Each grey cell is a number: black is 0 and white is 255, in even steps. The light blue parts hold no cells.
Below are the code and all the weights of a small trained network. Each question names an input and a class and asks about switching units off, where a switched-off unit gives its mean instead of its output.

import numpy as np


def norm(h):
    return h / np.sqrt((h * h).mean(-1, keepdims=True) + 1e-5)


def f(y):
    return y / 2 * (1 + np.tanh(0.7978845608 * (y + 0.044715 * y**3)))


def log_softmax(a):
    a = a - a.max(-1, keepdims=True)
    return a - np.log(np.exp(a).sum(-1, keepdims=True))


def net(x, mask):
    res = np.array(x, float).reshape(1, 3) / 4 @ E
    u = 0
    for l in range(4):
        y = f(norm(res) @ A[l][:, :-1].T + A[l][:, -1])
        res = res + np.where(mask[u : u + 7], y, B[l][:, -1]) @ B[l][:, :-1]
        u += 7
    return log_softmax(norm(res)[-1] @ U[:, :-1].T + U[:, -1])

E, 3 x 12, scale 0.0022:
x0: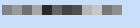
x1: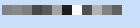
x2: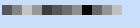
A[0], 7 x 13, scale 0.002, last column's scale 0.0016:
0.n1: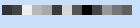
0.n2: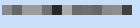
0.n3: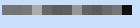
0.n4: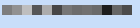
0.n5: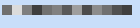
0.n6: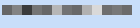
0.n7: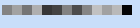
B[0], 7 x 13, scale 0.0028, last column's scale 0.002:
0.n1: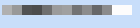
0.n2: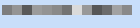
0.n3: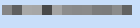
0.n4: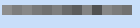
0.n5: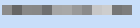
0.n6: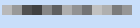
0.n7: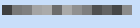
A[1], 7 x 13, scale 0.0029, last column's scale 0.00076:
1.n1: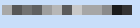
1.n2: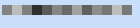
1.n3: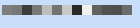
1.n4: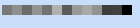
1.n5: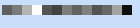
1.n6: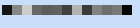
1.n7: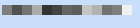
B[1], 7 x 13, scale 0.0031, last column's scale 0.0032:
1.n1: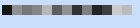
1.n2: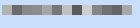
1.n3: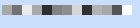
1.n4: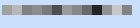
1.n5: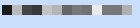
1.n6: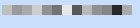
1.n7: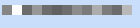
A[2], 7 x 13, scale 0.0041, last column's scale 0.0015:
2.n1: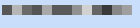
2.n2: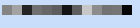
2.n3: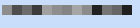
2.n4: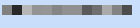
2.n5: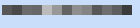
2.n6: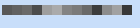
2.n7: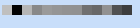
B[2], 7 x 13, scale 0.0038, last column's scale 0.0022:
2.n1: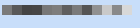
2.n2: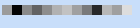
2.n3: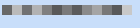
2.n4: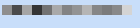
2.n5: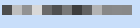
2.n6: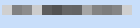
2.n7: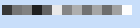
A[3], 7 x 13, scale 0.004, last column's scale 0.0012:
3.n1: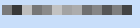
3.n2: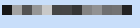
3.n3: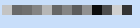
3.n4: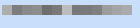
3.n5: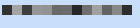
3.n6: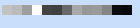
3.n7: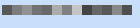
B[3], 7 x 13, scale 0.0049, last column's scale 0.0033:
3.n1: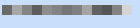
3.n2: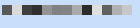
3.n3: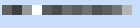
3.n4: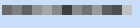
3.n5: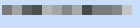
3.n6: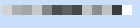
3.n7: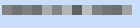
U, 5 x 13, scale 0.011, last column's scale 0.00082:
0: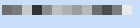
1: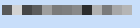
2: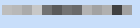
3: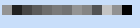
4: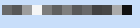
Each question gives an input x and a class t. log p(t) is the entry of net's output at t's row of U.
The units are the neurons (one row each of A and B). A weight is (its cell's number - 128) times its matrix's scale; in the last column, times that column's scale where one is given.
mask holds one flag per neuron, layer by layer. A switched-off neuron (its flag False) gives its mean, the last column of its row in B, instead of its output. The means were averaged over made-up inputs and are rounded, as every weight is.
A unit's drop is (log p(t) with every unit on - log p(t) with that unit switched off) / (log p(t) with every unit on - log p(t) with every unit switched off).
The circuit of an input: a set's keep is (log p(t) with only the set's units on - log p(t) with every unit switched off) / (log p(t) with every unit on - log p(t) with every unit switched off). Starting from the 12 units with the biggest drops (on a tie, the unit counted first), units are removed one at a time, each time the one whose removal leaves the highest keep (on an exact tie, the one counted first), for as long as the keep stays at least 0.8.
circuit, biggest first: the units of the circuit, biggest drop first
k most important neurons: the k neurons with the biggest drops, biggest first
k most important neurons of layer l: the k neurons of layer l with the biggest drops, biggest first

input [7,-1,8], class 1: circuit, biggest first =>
(1.n5)
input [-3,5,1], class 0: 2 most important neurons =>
(1.n6, 1.n5)
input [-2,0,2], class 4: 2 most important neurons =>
(0.n1, 1.n3)
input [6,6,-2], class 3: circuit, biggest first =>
(2.n2, 1.n3)
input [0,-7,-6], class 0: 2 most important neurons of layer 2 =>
(2.n7, 2.n6)
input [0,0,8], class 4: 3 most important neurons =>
(1.n3, 2.n7, 0.n1)
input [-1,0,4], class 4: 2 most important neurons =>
(1.n3, 0.n1)
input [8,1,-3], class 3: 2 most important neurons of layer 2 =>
(2.n2, 2.n6)
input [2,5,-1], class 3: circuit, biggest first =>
(1.n3, 2.n2)
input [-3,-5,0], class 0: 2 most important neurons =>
(1.n3, 1.n1)
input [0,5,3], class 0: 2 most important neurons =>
(1.n7, 2.n7)
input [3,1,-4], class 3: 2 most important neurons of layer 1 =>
(1.n1, 1.n6)
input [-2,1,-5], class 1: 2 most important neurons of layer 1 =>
(1.n1, 1.n6)
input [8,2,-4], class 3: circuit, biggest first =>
(2.n2)
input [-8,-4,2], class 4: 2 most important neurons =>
(0.n1, 3.n3)
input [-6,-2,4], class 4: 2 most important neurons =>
(1.n3, 0.n1)
